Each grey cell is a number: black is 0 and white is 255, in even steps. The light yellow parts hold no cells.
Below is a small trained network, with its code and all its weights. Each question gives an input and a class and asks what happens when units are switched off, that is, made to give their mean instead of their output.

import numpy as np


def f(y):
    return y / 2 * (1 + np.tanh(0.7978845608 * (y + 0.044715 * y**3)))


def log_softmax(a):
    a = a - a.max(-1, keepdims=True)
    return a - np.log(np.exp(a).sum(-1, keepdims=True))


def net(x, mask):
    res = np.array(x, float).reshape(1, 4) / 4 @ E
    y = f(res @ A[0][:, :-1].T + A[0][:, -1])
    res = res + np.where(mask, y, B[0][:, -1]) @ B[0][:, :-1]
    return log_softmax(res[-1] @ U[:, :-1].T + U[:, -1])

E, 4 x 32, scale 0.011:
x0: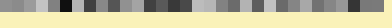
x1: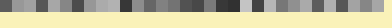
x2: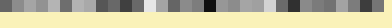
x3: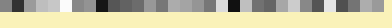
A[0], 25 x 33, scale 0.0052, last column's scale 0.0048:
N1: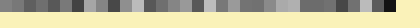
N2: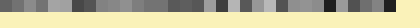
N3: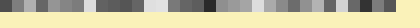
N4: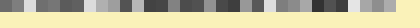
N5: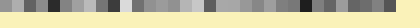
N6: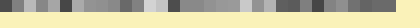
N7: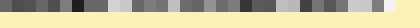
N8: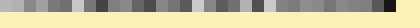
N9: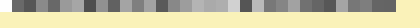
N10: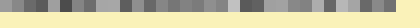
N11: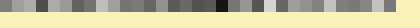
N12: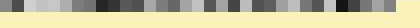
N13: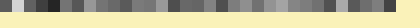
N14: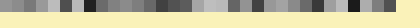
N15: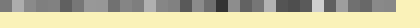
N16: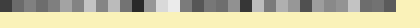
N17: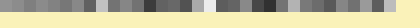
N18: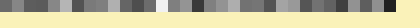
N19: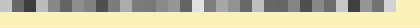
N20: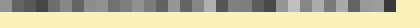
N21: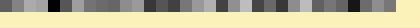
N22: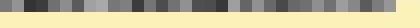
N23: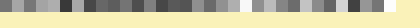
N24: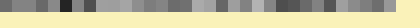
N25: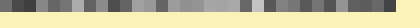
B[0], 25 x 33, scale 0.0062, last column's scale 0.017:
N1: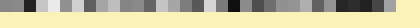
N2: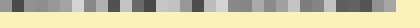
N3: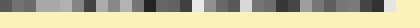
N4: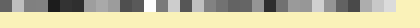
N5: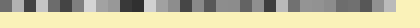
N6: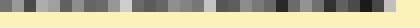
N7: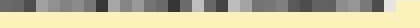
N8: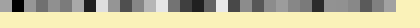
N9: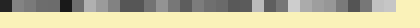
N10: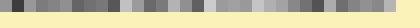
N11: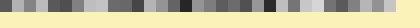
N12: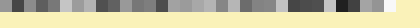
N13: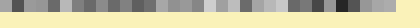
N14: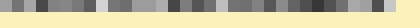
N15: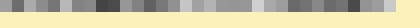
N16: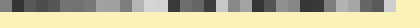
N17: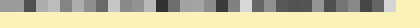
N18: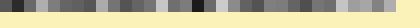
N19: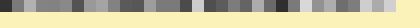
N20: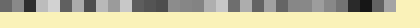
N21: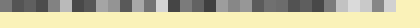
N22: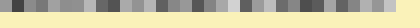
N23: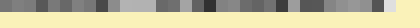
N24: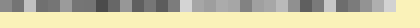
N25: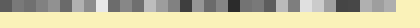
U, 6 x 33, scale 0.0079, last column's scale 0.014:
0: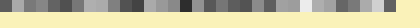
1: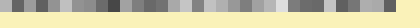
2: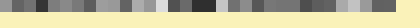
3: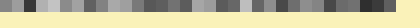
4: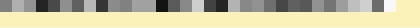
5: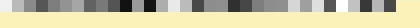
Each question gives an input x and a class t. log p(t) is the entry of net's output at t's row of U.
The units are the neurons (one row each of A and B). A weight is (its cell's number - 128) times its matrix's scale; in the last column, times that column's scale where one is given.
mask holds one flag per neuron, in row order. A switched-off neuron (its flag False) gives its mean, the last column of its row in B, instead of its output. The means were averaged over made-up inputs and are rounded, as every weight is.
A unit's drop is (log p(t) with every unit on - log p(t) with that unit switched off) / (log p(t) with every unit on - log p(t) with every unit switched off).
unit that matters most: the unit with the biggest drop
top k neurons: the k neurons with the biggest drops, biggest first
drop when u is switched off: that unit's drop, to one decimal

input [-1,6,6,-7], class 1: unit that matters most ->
N15
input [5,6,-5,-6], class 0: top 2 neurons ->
[N4, N11]
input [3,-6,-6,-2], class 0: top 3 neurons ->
[N9, N19, N3]
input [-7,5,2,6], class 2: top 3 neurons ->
[N16, N18, N24]
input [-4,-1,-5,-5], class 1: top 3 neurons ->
[N3, N22, N6]
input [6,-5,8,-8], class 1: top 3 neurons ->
[N24, N15, N10]
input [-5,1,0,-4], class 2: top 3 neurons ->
[N12, N16, N18]
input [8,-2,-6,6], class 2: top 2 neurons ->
[N14, N21]
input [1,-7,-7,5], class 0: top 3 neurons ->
[N9, N19, N3]
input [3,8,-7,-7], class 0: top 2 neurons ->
[N4, N11]
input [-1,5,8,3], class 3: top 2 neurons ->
[N3, N6]
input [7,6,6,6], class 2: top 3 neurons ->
[N8, N14, N23]
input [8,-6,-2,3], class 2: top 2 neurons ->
[N14, N21]
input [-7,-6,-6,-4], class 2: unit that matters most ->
N16
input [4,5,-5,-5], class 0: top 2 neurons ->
[N4, N11]
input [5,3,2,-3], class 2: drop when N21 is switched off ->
0.1
